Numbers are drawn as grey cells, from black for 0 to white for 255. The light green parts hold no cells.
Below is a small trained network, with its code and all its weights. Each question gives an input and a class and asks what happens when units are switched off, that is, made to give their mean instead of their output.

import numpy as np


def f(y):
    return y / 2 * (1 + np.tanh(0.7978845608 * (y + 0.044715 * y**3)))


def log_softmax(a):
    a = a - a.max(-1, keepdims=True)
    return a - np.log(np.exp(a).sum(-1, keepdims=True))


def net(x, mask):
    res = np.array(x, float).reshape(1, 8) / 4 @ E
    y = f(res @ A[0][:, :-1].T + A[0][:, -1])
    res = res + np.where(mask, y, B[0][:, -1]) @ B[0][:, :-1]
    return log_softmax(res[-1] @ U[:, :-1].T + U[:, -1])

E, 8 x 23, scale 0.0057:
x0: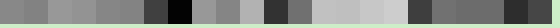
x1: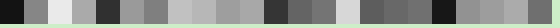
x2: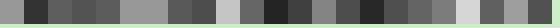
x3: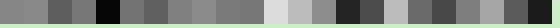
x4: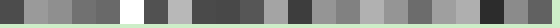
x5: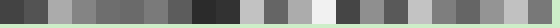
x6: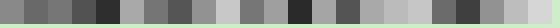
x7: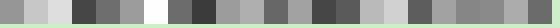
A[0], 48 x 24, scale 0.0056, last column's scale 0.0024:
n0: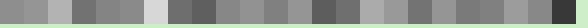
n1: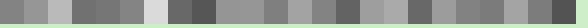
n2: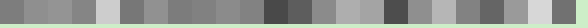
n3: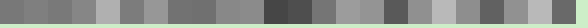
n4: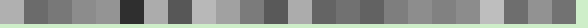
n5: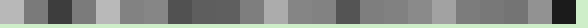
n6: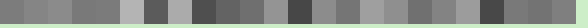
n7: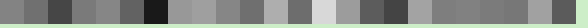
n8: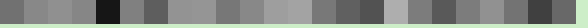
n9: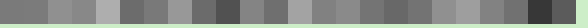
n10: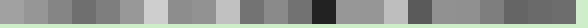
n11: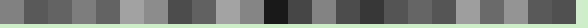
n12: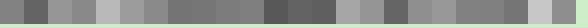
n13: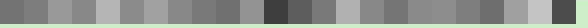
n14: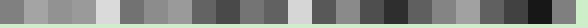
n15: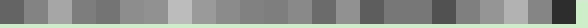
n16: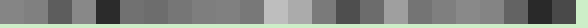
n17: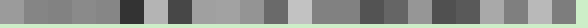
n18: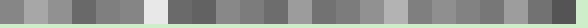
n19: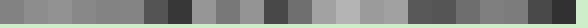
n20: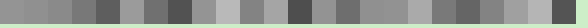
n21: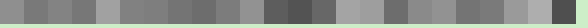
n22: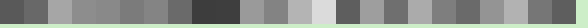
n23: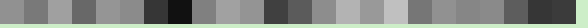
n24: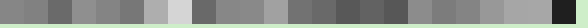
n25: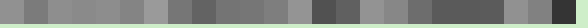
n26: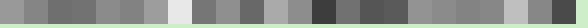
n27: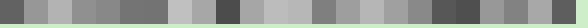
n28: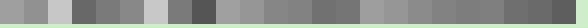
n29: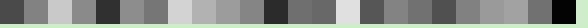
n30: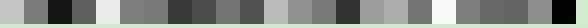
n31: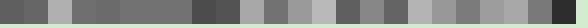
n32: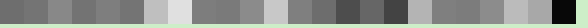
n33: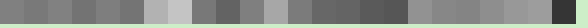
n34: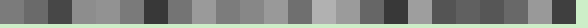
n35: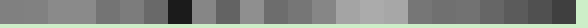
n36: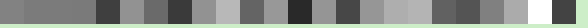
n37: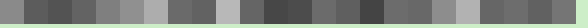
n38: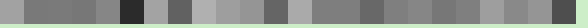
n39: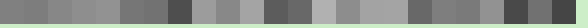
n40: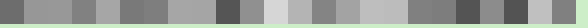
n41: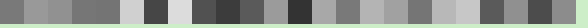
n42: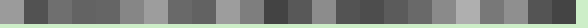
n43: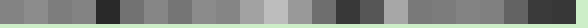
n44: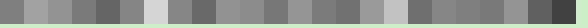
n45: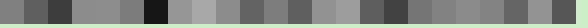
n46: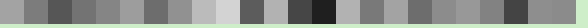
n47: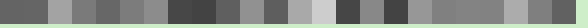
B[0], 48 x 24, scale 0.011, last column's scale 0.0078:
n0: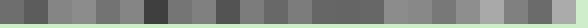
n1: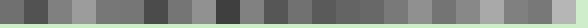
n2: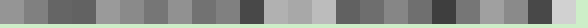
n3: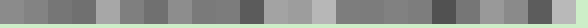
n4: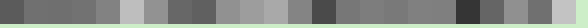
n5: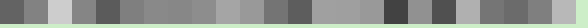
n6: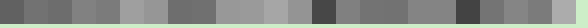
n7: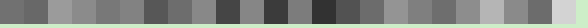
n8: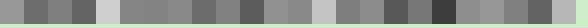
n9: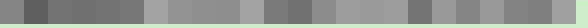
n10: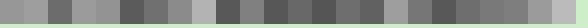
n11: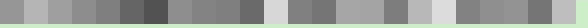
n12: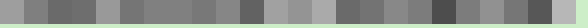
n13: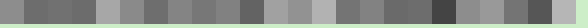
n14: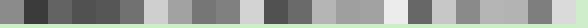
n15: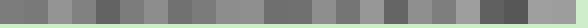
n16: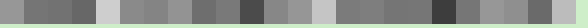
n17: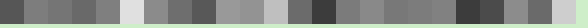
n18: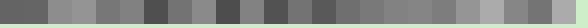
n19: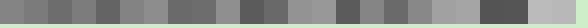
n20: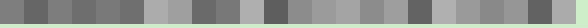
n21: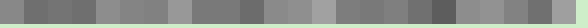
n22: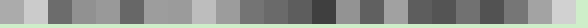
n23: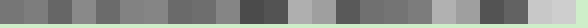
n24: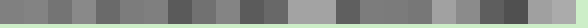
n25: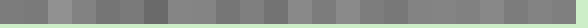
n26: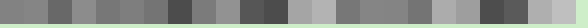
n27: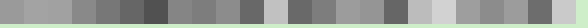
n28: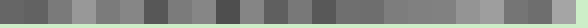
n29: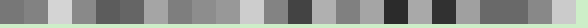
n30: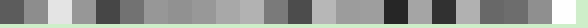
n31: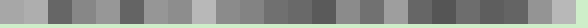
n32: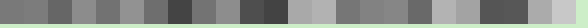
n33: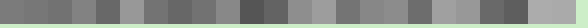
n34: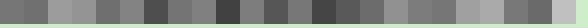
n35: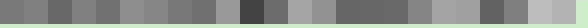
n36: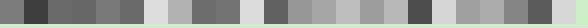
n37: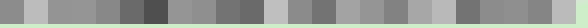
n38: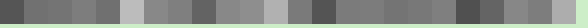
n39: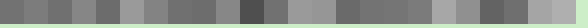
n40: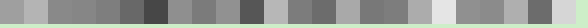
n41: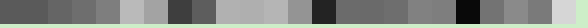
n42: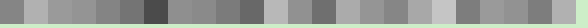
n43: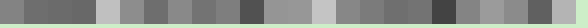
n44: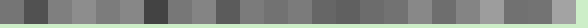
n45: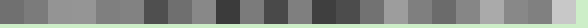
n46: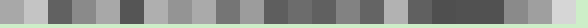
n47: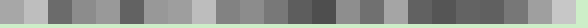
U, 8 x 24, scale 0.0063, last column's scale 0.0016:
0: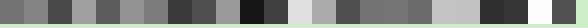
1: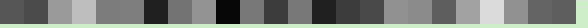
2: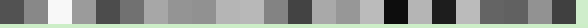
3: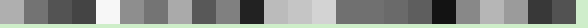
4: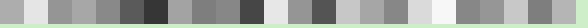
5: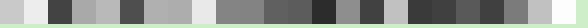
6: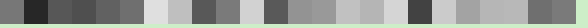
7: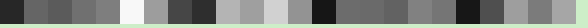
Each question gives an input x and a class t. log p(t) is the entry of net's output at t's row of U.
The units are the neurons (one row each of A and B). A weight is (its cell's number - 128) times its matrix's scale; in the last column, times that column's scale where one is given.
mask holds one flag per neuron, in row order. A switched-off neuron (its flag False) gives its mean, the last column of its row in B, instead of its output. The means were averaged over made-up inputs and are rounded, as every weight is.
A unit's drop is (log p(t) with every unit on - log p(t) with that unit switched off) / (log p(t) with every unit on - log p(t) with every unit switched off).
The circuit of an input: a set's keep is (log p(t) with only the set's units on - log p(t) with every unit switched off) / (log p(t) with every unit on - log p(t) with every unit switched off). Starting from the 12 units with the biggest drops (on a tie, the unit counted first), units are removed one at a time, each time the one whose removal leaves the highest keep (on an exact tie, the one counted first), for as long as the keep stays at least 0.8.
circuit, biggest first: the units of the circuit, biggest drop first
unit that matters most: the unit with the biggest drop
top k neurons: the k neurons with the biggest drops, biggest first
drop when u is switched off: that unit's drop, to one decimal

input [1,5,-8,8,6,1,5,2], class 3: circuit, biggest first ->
(n8)
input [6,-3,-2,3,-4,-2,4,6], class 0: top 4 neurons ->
(n23 n35 n7 n39)
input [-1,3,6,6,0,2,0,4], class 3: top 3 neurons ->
(n8 n43 n16)
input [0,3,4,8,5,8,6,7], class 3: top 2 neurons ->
(n8 n43)
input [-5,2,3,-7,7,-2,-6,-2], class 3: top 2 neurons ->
(n2 n3)
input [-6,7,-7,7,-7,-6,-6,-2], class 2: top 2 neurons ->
(n29 n15)
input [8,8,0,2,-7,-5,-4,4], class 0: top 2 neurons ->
(n23 n19)
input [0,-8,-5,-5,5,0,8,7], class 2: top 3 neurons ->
(n30 n5 n14)
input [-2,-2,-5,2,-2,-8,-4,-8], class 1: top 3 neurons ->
(n45 n7 n34)
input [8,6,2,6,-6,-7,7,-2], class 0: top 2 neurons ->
(n23 n19)
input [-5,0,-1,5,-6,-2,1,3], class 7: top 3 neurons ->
(n17 n4 n38)
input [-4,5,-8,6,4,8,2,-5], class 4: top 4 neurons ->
(n27 n40 n46 n10)
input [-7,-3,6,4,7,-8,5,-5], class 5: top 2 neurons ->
(n46 n23)
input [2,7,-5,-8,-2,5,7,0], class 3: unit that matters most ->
n2
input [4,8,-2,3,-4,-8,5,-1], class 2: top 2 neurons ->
(n29 n22)
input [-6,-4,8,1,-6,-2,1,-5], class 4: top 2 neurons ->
(n37 n11)
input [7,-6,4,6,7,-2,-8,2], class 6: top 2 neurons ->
(n14 n9)
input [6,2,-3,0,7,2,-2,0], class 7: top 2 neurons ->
(n41 n6)
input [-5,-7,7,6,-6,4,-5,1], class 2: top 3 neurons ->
(n30 n5 n40)
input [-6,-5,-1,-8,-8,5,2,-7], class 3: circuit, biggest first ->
(n2)
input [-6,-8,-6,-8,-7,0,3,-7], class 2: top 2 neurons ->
(n30 n5)
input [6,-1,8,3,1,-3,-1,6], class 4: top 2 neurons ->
(n11 n37)
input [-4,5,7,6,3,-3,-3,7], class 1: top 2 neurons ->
(n44 n1)
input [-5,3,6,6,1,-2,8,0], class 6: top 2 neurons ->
(n36 n20)
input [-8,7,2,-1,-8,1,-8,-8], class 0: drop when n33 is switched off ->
0.4
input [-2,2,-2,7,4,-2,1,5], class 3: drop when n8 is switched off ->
0.2
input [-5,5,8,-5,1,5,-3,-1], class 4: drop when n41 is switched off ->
0.0
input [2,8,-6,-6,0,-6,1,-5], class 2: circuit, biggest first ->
(n29)
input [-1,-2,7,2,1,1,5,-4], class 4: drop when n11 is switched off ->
0.1
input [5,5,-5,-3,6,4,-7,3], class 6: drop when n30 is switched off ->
0.3
